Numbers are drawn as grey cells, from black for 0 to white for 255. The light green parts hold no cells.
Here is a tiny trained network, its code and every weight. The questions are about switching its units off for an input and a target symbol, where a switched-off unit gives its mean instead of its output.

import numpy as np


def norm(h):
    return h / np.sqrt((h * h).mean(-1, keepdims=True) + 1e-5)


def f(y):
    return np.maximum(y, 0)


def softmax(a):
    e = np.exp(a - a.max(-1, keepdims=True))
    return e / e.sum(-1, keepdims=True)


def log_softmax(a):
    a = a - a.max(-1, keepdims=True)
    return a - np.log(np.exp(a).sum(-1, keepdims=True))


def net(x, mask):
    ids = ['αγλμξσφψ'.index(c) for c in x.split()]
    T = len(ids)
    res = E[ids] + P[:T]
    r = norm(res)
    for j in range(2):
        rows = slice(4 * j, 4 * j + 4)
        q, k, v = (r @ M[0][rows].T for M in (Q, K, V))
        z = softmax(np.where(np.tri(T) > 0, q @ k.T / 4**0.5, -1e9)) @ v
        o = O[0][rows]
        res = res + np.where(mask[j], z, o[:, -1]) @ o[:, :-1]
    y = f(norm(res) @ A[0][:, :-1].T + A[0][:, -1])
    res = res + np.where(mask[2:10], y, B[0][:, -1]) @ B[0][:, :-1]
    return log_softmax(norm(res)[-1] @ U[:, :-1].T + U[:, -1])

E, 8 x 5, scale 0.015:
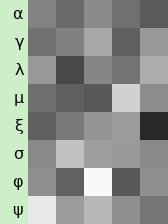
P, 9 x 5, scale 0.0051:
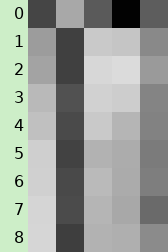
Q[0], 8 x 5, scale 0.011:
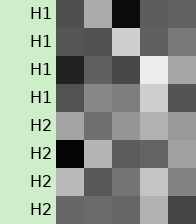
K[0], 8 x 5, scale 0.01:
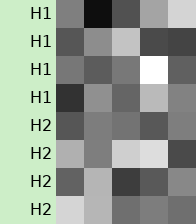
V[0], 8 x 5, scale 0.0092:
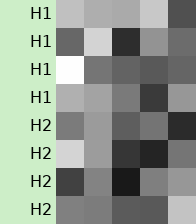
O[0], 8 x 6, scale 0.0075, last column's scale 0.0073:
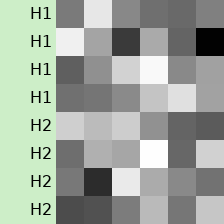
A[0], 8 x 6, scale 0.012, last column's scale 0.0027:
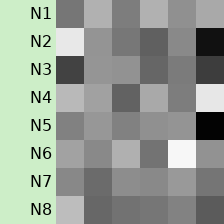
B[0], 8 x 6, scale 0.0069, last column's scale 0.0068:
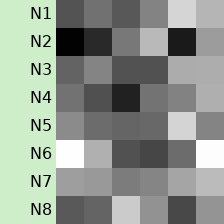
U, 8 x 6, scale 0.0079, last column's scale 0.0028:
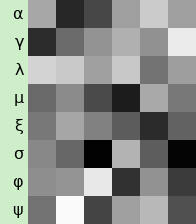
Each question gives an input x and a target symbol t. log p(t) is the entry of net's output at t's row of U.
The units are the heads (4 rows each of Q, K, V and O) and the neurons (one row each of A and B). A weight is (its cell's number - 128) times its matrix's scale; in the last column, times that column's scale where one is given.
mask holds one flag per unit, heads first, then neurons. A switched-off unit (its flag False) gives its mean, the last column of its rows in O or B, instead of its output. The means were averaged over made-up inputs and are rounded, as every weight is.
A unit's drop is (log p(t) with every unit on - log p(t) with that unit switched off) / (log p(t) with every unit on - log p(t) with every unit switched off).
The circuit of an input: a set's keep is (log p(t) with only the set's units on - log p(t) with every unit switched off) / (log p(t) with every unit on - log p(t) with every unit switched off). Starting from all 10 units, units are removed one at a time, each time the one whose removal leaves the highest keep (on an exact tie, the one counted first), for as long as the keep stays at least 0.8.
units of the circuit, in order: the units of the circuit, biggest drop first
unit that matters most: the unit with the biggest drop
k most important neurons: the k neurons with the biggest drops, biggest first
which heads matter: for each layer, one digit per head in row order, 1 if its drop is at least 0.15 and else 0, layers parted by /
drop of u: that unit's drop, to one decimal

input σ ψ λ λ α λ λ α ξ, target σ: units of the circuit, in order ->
(H1; N4)
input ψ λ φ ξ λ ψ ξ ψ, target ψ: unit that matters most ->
H1
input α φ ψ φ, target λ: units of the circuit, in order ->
(H2; H1)
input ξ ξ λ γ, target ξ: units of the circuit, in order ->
(H1; N2)
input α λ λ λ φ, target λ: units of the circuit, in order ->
(H1; H2; N6)
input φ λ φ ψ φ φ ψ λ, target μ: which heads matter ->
01
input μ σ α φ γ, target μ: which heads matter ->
01
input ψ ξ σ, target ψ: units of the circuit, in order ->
(H2; N1)
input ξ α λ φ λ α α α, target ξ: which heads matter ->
10
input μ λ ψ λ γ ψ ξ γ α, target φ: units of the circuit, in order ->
(H2; H1)
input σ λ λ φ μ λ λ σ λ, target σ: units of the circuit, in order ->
(H1; N2; H2)
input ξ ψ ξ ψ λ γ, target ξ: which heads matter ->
11
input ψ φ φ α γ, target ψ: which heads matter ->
11
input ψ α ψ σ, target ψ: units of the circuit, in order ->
(H2)
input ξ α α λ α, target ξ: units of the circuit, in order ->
(H1; H2; N2)
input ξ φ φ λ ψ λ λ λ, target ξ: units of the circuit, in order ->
(H2; H1; N2)
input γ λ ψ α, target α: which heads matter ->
10
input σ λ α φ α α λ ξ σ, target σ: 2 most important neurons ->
(N2; N4)
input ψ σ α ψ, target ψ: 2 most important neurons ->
(N1; N4)
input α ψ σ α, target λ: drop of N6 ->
-0.1
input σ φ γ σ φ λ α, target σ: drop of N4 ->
0.3
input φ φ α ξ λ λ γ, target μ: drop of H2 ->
0.6
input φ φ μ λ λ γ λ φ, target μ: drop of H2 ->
0.8
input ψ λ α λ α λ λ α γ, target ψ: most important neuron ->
(N6)
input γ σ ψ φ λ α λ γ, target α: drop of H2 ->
-0.1
